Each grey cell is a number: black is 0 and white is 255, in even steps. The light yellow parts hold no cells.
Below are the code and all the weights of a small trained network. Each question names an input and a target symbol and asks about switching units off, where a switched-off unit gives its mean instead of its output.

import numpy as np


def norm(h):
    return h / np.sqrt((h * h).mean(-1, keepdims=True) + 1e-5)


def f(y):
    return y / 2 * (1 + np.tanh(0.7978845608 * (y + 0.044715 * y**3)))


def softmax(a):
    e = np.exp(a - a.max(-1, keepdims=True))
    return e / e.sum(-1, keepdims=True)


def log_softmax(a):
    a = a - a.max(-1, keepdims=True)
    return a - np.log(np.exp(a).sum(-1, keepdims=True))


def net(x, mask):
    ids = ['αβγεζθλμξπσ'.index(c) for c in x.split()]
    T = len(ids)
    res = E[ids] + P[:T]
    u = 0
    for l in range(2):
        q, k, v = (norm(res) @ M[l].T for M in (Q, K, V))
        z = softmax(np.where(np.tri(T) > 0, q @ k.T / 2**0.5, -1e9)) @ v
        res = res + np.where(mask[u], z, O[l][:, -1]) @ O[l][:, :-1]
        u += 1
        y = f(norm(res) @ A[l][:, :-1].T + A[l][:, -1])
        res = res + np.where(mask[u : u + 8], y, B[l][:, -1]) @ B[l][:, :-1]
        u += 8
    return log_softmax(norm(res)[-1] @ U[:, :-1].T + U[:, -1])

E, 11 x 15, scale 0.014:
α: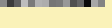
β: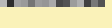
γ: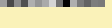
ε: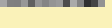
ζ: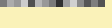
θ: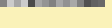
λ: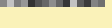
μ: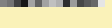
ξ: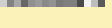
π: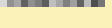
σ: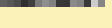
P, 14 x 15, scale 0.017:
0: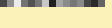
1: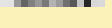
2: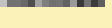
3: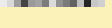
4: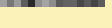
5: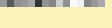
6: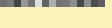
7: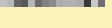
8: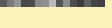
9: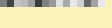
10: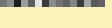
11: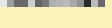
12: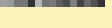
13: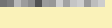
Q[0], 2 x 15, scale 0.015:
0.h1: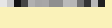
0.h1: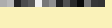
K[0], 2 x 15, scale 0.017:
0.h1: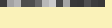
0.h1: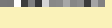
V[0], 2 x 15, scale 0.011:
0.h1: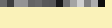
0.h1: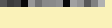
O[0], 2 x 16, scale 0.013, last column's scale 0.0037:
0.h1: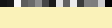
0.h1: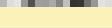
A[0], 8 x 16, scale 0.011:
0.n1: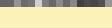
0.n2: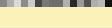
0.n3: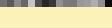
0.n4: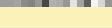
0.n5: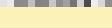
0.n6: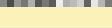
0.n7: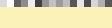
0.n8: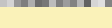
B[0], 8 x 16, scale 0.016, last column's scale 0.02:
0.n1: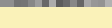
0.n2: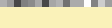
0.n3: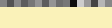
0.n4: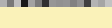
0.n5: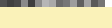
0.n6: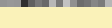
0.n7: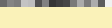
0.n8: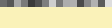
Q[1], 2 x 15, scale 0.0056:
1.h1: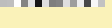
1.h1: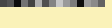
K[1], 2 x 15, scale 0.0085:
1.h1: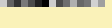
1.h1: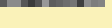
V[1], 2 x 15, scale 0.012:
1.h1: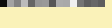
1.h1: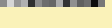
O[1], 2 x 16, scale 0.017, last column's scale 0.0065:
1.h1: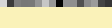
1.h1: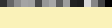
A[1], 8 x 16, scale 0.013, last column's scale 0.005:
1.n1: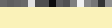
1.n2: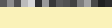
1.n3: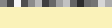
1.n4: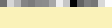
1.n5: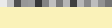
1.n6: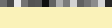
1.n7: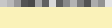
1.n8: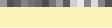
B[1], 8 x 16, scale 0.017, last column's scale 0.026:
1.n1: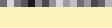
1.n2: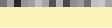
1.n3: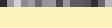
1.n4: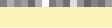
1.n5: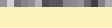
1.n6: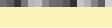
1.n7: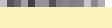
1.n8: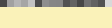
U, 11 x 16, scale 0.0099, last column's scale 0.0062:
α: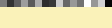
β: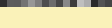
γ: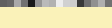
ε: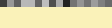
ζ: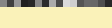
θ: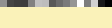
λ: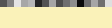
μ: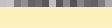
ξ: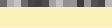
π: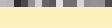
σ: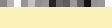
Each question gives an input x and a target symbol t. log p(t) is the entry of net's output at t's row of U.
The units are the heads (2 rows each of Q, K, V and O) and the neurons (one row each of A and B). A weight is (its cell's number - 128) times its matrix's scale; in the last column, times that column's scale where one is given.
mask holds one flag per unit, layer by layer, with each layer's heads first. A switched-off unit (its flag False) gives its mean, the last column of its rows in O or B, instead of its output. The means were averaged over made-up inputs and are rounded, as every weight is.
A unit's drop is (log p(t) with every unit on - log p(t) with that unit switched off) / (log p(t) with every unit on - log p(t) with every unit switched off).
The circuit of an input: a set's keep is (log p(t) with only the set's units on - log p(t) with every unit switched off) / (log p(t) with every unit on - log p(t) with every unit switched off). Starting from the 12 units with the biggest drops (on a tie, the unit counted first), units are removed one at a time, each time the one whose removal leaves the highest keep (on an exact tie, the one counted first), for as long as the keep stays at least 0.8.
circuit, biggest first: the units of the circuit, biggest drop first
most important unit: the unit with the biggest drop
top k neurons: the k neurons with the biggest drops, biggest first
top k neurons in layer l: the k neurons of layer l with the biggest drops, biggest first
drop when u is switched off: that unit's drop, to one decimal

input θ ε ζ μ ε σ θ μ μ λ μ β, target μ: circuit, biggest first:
(0.h1)
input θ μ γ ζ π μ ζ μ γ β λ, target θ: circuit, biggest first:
(1.h1 0.h1)
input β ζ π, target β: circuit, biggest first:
(0.h1 1.n6 1.n3)
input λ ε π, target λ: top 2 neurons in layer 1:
(1.n7 1.n6)
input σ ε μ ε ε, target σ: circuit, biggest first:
(0.h1 0.n5)
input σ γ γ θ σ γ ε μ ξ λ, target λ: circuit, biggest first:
(0.n7 0.n8)
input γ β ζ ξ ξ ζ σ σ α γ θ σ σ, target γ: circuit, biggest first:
(0.n7 0.h1)
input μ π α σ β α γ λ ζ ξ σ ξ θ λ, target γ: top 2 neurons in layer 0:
(0.n7 0.n8)
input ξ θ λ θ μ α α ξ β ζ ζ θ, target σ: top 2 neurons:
(1.n3 0.n5)
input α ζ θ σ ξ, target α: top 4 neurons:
(0.n7 0.n1 0.n5 0.n4)
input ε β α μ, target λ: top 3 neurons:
(0.n7 0.n5 0.n8)
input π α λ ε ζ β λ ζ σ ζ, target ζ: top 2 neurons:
(0.n6 0.n4)
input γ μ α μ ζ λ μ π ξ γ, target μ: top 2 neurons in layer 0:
(0.n7 0.n5)
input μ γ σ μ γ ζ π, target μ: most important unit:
0.h1
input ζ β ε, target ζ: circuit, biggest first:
(0.h1 1.h1 0.n7)
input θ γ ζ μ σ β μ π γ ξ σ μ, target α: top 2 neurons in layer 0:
(0.n5 0.n7)
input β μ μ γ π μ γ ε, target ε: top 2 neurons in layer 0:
(0.n7 0.n5)
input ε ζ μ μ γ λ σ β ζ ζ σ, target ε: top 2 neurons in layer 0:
(0.n8 0.n7)
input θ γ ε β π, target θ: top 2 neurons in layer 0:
(0.n4 0.n7)
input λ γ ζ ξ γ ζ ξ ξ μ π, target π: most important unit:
0.h1
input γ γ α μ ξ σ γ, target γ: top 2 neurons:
(0.n7 1.n4)
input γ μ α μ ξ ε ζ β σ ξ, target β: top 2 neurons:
(1.n6 1.n3)
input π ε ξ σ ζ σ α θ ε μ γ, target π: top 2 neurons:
(0.n8 0.n5)
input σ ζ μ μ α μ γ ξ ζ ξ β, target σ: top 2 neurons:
(1.n3 0.n5)
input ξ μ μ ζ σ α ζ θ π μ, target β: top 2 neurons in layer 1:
(1.n6 1.n3)
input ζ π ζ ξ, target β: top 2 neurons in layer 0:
(0.n5 0.n7)
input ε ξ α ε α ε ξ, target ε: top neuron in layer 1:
(1.n2)
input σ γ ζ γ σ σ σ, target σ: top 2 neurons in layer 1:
(1.n3 1.n4)
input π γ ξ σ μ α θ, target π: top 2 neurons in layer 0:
(0.n8 0.n5)
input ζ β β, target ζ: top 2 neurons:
(0.n4 1.n6)
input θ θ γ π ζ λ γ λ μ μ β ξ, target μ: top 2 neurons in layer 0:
(0.n7 0.n5)
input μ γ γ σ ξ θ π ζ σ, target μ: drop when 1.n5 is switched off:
0.1
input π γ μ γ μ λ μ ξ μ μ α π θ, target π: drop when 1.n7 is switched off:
0.0
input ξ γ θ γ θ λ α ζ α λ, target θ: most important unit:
1.n6
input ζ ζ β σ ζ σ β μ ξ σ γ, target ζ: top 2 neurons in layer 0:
(0.n4 0.n7)
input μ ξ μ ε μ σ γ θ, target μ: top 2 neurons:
(0.n7 0.n5)
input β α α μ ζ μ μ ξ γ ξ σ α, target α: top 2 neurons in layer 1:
(1.n7 1.n6)
